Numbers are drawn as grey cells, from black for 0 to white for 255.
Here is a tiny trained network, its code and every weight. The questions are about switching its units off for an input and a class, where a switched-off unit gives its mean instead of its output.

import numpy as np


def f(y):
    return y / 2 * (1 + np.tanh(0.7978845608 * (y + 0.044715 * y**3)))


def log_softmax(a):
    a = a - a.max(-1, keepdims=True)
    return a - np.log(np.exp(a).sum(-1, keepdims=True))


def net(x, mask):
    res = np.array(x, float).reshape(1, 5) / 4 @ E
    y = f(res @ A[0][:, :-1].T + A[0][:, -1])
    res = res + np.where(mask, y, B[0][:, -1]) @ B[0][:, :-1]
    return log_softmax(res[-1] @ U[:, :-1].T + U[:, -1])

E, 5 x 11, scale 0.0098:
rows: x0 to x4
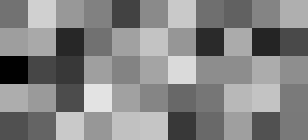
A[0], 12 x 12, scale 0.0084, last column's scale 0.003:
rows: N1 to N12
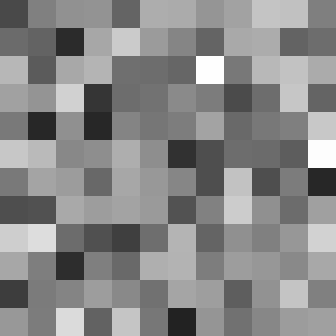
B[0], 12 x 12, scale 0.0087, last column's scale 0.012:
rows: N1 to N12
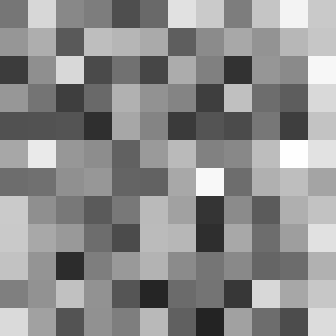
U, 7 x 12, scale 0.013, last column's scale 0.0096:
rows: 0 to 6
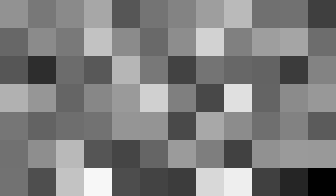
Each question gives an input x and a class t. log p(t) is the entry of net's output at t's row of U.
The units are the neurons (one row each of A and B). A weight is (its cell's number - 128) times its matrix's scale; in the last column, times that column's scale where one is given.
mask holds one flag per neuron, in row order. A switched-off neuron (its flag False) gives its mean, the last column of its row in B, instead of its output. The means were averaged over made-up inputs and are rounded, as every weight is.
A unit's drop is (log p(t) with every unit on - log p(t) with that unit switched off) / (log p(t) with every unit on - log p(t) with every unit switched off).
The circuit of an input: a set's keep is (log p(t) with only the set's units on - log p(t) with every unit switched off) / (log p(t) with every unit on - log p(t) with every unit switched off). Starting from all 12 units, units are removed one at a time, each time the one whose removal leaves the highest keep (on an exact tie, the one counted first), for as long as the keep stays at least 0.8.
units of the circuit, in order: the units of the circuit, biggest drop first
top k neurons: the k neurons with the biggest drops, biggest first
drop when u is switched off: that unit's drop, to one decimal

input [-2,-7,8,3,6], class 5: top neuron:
N8
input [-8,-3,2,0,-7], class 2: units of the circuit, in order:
N6, N1
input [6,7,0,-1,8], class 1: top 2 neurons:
N7, N12
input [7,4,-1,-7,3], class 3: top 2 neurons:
N3, N4
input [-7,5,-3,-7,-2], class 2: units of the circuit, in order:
N5, N9
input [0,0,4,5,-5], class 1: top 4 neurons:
N12, N4, N8, N1
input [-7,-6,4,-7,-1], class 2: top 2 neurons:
N5, N6
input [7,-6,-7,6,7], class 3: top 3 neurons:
N12, N4, N11
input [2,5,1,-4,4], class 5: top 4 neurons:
N12, N7, N4, N2
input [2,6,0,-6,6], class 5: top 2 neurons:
N7, N12
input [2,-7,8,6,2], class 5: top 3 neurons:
N3, N11, N8
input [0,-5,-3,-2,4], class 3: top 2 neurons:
N12, N4
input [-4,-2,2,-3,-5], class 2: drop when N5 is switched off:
0.2
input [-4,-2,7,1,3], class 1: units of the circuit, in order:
N9
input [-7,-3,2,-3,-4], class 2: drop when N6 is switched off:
0.1
